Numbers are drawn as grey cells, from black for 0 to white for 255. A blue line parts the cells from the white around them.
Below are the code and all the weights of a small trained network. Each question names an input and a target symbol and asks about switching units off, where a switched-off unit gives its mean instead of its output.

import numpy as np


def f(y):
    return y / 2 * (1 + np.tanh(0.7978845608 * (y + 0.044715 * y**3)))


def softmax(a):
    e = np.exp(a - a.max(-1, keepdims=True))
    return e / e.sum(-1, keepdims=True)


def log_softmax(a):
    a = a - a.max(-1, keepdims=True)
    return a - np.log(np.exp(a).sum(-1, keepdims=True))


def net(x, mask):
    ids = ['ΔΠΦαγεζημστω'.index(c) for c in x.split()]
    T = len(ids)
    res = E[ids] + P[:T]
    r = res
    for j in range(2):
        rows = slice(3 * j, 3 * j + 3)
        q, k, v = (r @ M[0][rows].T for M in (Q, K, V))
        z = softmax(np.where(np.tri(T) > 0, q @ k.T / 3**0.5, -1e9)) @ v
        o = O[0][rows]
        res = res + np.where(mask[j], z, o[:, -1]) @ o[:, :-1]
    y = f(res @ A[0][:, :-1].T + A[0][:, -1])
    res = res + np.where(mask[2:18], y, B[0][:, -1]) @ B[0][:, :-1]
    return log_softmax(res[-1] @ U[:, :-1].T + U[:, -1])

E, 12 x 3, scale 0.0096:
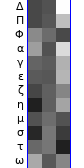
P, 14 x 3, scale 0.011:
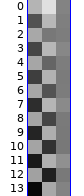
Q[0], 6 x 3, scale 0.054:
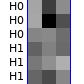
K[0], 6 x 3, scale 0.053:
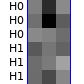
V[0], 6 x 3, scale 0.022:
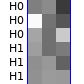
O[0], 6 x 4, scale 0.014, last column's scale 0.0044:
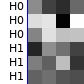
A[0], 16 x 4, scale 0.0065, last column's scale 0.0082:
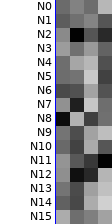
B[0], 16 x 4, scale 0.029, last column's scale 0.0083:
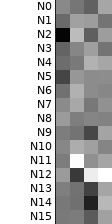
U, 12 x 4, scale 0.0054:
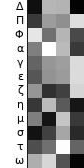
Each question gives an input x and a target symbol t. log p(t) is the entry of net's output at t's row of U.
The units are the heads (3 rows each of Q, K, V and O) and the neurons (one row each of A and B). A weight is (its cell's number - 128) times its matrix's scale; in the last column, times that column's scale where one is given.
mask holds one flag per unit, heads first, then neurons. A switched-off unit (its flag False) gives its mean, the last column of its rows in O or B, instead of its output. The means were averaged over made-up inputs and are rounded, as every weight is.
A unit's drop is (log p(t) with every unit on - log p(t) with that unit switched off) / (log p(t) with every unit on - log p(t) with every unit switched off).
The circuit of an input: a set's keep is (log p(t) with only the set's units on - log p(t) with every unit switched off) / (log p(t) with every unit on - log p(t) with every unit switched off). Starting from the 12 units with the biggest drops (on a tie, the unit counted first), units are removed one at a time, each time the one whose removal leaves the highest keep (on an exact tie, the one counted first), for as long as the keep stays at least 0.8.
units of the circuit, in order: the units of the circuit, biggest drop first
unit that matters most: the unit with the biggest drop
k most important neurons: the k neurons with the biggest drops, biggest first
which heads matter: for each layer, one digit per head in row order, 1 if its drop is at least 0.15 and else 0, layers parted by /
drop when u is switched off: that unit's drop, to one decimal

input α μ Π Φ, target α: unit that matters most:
H0
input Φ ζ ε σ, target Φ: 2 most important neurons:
(N12, N2)
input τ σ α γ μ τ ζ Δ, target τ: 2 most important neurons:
(N12, N11)
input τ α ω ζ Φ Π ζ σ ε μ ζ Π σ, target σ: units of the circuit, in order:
(N2, H0, N12)
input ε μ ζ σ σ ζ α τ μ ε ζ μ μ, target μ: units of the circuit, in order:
(N12, H0)
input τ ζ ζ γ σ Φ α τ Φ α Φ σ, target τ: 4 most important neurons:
(N12, N11, N2, N14)
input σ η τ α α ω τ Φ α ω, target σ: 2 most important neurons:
(N2, N12)
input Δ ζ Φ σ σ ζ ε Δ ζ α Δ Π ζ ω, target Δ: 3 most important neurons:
(N5, N12, N4)
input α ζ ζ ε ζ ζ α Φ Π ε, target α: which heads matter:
10
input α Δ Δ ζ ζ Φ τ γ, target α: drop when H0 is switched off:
1.2
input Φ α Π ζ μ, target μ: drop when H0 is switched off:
0.9
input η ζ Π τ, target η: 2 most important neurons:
(N12, N14)
